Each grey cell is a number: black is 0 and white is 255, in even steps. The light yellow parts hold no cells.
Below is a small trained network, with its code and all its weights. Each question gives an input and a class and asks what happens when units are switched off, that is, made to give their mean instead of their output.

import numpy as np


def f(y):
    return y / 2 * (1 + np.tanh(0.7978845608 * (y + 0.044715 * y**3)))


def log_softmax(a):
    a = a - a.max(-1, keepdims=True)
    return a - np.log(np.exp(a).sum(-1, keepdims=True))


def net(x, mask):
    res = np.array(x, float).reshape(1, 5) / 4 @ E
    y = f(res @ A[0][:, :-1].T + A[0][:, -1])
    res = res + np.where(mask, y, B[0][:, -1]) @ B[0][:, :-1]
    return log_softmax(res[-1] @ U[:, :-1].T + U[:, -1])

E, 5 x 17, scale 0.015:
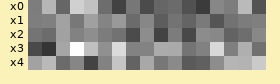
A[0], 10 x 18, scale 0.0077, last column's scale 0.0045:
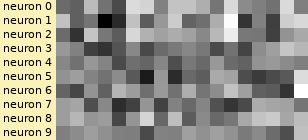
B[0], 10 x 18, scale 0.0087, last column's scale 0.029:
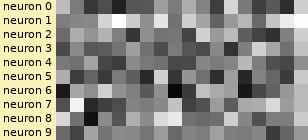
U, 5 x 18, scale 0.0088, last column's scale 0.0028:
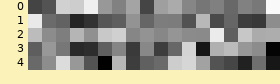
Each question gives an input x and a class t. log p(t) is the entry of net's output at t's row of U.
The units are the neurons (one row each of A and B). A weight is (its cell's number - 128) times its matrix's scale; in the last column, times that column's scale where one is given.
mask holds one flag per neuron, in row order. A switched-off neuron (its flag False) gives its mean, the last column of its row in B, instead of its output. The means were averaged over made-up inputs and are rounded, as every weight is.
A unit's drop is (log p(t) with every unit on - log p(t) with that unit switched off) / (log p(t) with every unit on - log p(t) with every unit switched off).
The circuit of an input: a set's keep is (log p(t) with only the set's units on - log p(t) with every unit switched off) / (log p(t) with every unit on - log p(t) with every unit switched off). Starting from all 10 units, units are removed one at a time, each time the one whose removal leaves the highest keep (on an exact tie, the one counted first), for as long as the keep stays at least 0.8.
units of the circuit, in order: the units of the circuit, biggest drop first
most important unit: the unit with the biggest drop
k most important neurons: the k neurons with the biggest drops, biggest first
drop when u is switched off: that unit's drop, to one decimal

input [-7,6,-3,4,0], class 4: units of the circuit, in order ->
neuron 2
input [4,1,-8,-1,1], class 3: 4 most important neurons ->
neuron 1; neuron 0; neuron 8; neuron 5
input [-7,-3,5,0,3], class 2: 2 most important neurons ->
neuron 1; neuron 5
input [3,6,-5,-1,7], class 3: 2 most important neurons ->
neuron 1; neuron 7
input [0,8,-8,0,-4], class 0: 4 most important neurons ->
neuron 0; neuron 8; neuron 2; neuron 6
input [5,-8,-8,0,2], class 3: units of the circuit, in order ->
neuron 1; neuron 0; neuron 5
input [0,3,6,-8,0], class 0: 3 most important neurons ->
neuron 1; neuron 0; neuron 5
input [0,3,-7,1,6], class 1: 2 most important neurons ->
neuron 1; neuron 8
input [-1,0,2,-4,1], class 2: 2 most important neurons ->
neuron 1; neuron 6
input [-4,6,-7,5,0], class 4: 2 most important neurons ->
neuron 2; neuron 5
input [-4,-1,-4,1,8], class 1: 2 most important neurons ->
neuron 0; neuron 8
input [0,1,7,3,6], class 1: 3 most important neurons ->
neuron 1; neuron 0; neuron 8
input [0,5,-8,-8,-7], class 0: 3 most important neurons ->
neuron 1; neuron 0; neuron 8
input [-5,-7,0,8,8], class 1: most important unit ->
neuron 0
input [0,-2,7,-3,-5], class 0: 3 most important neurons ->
neuron 0; neuron 8; neuron 6
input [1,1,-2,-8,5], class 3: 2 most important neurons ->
neuron 3; neuron 7
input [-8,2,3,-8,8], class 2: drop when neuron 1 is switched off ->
1.1
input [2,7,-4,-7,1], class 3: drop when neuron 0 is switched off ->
0.3
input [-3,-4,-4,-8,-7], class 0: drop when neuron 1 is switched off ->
1.0
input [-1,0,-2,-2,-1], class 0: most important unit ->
neuron 0
